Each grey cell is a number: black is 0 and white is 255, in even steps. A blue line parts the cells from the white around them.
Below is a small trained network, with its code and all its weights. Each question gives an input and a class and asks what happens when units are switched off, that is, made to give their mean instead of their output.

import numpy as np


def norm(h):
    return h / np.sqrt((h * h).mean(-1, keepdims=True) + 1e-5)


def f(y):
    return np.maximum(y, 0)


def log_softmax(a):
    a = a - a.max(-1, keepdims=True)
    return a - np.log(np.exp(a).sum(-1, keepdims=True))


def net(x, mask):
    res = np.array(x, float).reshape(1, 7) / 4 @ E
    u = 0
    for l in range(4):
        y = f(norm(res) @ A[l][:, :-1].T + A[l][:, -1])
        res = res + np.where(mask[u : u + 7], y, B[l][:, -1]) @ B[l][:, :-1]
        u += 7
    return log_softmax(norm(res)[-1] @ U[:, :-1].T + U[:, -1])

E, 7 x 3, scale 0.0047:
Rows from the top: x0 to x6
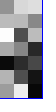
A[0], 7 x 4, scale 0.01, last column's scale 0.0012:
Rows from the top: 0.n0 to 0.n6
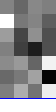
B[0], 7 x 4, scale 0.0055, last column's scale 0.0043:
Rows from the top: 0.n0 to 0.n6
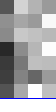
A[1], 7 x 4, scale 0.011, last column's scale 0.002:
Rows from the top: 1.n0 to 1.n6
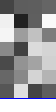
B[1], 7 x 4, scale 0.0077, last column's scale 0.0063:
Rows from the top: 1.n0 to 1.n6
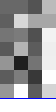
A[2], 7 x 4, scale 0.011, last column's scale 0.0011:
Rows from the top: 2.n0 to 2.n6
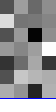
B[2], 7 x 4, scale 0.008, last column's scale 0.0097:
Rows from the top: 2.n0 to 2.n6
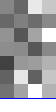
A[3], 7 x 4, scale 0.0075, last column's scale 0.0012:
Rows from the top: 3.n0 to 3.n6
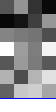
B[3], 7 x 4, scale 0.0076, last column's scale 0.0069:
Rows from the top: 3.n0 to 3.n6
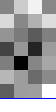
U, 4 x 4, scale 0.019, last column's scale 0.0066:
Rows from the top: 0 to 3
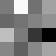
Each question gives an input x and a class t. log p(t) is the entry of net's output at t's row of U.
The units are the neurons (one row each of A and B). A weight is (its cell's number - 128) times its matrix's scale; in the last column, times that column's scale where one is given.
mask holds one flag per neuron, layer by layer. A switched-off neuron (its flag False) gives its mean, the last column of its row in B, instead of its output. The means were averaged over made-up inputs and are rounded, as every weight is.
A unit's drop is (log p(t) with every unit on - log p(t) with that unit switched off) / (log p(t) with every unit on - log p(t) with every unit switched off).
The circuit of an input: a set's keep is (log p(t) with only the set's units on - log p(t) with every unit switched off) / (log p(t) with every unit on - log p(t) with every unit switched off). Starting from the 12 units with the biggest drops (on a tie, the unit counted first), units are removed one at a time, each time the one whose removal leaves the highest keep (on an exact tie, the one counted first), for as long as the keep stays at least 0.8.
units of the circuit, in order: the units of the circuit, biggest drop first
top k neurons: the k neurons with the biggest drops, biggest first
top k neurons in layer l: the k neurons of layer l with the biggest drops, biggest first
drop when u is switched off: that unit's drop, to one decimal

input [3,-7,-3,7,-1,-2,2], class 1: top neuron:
(1.n4)
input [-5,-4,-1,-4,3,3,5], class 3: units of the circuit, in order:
(3.n1, 2.n5, 1.n3)
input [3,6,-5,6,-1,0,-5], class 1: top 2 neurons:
(1.n4, 1.n5)
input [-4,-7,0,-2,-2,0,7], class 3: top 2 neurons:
(0.n3, 1.n4)
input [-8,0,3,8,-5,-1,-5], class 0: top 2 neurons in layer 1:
(1.n1, 1.n4)
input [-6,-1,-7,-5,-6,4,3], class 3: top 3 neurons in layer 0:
(0.n3, 0.n4, 0.n1)
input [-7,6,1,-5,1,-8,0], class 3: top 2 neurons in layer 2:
(2.n5, 2.n6)
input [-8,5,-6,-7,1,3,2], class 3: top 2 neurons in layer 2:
(2.n5, 2.n2)
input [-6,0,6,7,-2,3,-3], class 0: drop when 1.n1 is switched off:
0.2
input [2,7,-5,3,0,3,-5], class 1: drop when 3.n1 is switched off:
-0.1
